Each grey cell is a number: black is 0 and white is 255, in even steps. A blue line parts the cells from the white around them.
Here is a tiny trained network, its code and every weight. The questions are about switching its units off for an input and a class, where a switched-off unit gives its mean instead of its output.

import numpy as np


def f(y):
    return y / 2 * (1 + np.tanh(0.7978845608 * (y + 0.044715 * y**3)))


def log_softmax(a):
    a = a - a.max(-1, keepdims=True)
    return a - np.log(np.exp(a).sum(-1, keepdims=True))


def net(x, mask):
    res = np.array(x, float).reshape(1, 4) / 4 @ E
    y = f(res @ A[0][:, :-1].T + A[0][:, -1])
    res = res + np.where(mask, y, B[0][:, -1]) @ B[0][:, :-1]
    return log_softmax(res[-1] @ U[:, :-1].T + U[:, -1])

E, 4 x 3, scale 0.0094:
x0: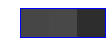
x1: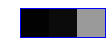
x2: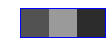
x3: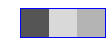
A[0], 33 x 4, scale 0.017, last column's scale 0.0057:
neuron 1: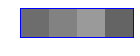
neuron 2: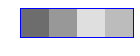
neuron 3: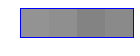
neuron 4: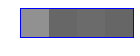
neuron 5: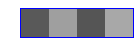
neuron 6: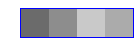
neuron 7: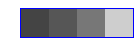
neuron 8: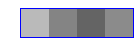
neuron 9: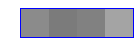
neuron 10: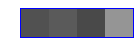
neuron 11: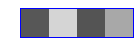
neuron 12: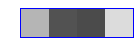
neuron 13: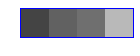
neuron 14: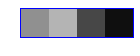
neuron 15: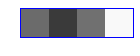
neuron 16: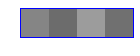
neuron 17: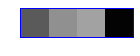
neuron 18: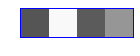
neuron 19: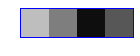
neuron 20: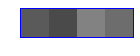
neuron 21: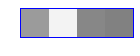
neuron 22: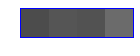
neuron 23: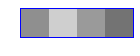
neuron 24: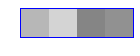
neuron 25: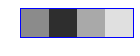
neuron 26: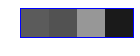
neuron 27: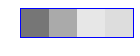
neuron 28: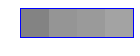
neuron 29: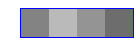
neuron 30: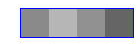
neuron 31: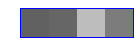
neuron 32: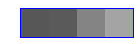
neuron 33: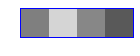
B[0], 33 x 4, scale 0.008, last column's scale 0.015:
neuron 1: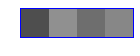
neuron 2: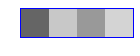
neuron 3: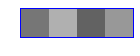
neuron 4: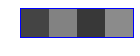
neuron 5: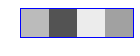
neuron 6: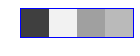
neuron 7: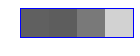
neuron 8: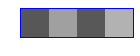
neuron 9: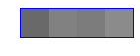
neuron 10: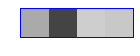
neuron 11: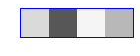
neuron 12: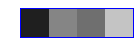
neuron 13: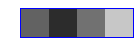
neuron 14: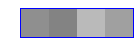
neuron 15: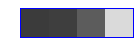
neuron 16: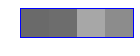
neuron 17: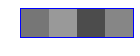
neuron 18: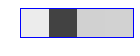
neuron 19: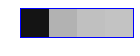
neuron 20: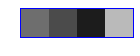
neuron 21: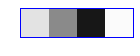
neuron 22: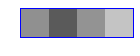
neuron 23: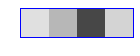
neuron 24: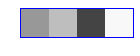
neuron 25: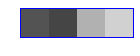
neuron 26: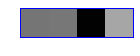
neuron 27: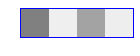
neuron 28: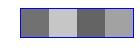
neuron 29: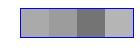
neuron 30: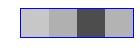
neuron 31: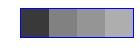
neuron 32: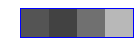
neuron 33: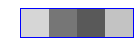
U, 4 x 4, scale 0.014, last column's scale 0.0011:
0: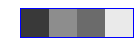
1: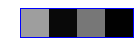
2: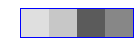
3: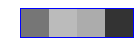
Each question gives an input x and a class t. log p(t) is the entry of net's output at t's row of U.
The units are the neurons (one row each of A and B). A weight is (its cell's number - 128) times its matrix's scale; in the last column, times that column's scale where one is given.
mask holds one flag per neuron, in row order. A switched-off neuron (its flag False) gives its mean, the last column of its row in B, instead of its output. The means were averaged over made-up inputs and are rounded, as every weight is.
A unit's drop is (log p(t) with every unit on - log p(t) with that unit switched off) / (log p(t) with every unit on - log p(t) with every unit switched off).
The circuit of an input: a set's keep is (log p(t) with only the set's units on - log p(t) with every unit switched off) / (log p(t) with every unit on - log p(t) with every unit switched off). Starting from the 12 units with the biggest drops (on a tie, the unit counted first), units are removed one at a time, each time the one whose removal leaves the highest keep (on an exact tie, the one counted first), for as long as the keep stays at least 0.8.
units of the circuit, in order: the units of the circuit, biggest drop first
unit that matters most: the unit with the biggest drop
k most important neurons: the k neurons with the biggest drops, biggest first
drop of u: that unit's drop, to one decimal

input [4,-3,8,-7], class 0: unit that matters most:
neuron 19
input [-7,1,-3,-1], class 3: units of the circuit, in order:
[neuron 21; neuron 6]
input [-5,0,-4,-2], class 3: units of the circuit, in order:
[neuron 21; neuron 33]
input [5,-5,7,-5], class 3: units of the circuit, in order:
[neuron 19; neuron 11]
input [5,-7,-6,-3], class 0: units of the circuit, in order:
[neuron 19; neuron 12]
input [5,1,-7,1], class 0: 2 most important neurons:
[neuron 18; neuron 11]
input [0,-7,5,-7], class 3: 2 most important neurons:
[neuron 19; neuron 12]
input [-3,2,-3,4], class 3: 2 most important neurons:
[neuron 21; neuron 6]
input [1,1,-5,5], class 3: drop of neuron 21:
0.1
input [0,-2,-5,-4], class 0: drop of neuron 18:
0.1
